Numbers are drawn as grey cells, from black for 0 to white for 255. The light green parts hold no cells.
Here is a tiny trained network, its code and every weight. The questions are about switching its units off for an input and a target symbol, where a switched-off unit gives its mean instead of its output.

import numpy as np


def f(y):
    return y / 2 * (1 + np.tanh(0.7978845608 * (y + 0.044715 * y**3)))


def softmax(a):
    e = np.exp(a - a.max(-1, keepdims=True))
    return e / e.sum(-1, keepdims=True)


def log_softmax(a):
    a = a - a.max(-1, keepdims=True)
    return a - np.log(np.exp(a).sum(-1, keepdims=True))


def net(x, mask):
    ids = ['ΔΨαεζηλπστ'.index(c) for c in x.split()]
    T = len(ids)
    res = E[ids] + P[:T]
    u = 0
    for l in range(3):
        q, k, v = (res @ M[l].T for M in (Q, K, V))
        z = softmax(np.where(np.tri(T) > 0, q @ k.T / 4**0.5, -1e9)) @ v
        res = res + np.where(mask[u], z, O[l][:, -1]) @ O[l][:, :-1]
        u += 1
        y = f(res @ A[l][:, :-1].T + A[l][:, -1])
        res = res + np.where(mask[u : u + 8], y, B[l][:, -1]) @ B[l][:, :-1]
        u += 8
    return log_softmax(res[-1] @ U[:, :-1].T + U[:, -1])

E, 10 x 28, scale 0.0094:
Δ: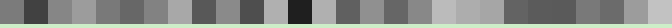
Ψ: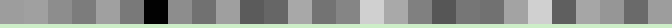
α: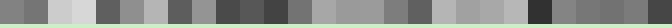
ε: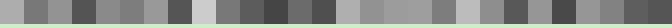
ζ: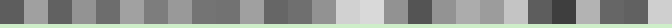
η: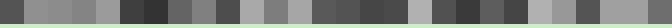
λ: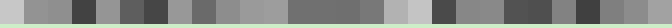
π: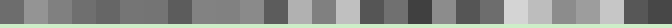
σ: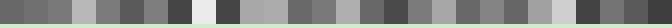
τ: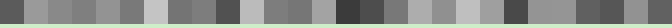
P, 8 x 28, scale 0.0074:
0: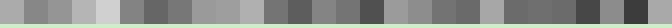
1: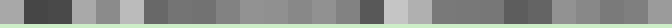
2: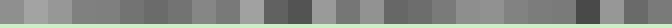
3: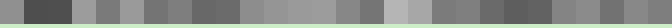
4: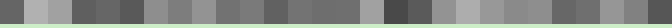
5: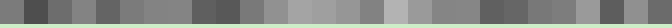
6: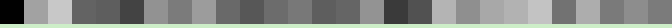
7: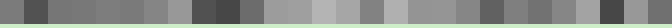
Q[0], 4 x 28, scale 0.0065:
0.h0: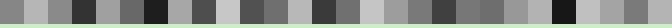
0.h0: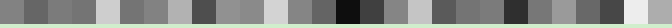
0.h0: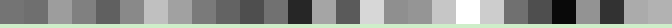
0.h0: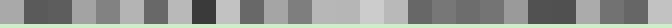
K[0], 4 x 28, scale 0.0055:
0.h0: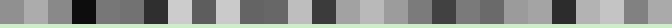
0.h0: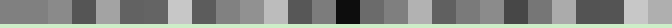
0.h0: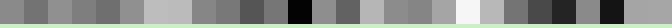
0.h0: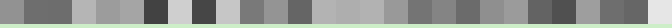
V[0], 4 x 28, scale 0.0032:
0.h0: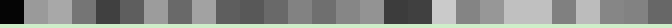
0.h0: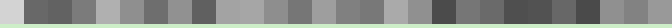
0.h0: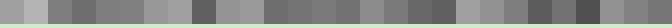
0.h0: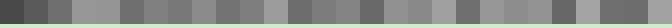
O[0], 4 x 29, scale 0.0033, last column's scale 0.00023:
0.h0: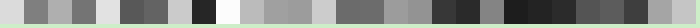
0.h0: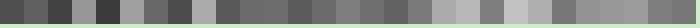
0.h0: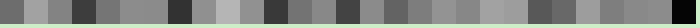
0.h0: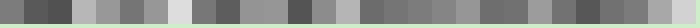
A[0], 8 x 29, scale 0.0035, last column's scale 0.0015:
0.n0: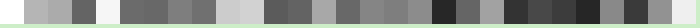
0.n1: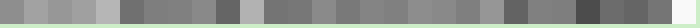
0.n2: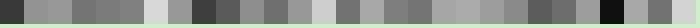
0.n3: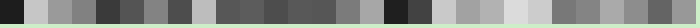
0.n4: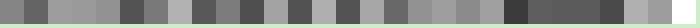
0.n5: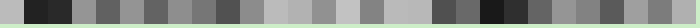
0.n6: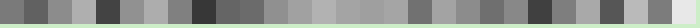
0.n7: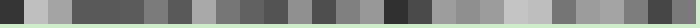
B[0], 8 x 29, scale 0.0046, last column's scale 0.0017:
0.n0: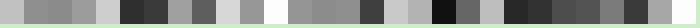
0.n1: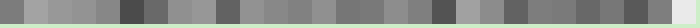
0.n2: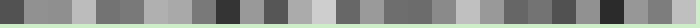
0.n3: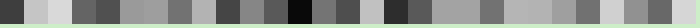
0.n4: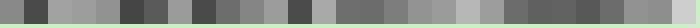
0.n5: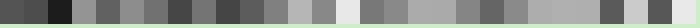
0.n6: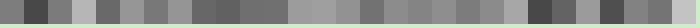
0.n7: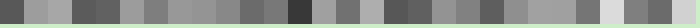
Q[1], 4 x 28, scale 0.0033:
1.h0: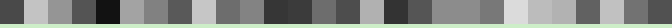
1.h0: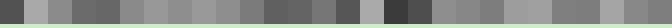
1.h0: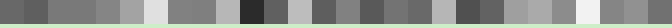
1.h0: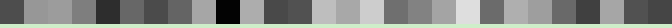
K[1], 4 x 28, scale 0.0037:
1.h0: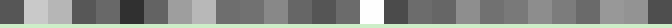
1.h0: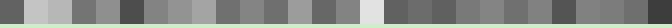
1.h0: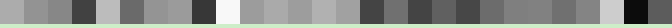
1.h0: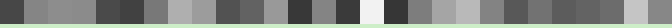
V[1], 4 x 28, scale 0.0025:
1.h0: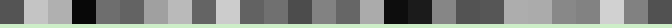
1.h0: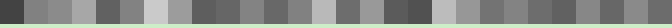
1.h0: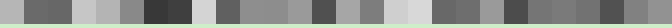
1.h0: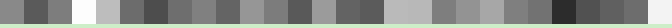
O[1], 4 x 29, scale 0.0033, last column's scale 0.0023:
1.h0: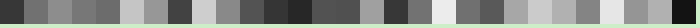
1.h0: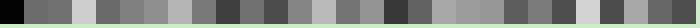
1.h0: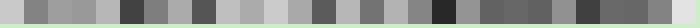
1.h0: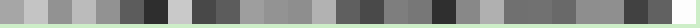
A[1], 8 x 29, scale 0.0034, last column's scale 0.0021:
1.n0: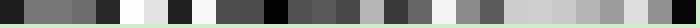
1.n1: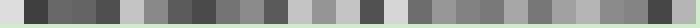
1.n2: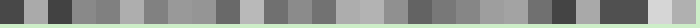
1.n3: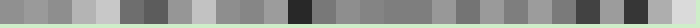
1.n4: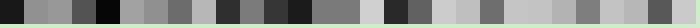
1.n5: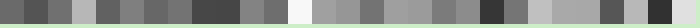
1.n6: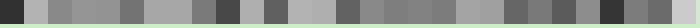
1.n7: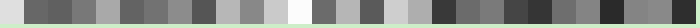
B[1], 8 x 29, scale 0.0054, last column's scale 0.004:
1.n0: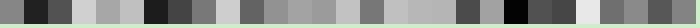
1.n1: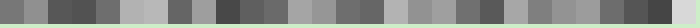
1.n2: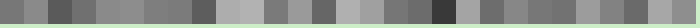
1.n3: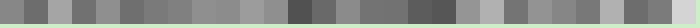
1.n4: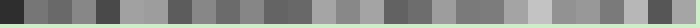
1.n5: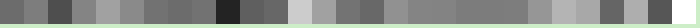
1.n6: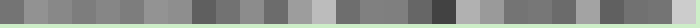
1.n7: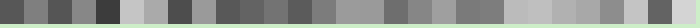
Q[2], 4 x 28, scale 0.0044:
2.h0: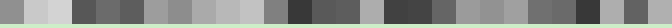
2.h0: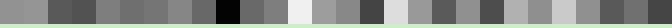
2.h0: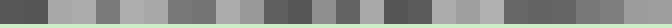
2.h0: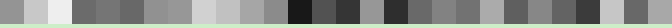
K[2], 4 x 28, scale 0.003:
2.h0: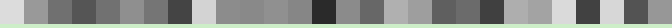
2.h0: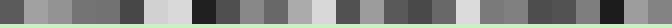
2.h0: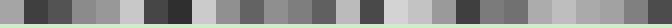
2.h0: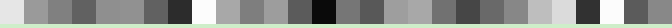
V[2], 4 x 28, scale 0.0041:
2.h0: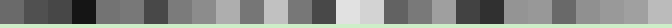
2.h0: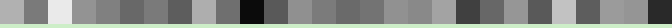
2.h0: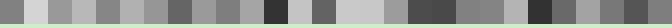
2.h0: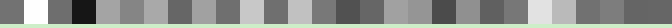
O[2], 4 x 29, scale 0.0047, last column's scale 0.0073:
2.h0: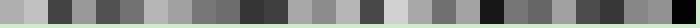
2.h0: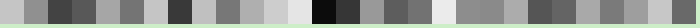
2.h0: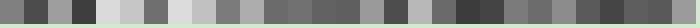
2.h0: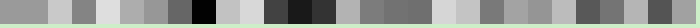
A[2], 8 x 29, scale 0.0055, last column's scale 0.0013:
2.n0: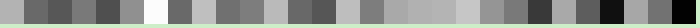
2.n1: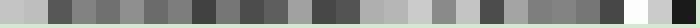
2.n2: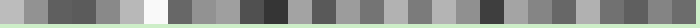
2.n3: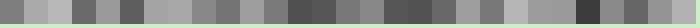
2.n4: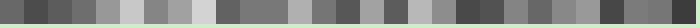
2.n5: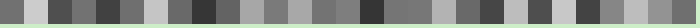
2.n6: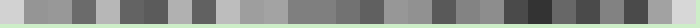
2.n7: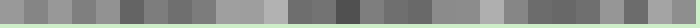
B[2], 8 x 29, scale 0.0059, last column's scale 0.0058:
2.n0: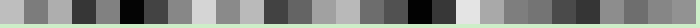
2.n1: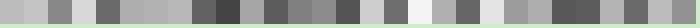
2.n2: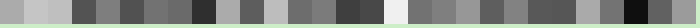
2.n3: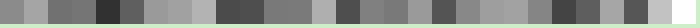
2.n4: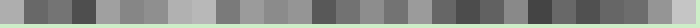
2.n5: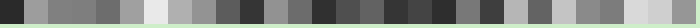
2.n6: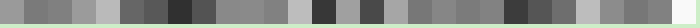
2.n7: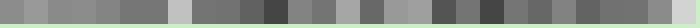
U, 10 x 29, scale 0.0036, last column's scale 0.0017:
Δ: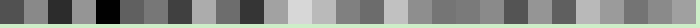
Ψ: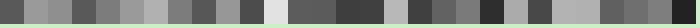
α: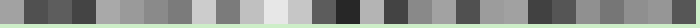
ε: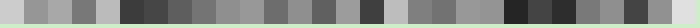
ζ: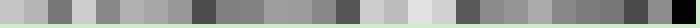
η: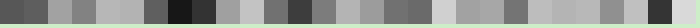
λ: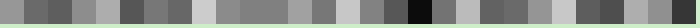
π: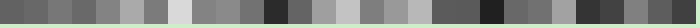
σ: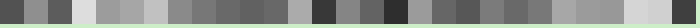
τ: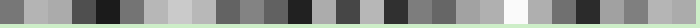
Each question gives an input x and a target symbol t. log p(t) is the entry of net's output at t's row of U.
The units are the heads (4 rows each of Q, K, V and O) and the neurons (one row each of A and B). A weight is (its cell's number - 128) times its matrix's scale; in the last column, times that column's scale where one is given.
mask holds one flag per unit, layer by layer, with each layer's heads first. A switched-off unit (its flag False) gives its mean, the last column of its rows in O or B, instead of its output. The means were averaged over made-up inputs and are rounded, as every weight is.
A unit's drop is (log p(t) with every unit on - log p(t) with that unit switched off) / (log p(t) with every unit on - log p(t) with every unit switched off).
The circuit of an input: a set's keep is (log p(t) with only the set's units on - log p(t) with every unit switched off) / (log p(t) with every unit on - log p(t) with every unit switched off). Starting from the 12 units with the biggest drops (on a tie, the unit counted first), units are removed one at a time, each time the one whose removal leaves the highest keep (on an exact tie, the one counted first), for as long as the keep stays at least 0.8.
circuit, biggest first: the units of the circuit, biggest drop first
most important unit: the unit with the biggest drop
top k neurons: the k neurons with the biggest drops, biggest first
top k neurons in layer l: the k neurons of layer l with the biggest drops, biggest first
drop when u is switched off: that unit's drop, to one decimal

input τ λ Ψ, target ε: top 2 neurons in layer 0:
[0.n0, 0.n5]
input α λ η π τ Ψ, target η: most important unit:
2.h0
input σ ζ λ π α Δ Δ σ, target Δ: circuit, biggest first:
[2.h0, 0.n4]
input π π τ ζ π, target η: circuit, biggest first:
[1.h0, 1.n0, 0.n3]
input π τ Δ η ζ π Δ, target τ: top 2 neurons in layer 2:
[2.n6, 2.n3]
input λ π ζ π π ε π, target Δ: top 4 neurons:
[1.n0, 0.n7, 0.n3, 1.n4]
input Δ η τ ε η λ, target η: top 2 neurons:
[0.n2, 1.n6]
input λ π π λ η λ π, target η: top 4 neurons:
[1.n0, 0.n3, 0.n7, 1.n4]
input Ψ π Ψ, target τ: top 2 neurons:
[0.n3, 2.n3]
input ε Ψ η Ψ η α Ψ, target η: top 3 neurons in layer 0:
[0.n3, 0.n7, 0.n5]
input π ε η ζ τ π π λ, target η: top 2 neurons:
[1.n6, 0.n2]
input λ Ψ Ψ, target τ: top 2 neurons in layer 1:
[1.n4, 1.n5]
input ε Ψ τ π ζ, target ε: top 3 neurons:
[0.n0, 2.n6, 1.n7]
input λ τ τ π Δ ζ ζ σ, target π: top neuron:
[1.n2]
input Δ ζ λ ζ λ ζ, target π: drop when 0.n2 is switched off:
0.0
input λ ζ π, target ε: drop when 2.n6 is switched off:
0.3
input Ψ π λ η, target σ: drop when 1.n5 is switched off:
0.1
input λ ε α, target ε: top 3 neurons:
[0.n0, 2.n6, 1.n7]
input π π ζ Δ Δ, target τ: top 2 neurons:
[0.n3, 0.n4]
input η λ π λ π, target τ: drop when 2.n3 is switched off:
0.4
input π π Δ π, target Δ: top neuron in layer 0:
[0.n4]
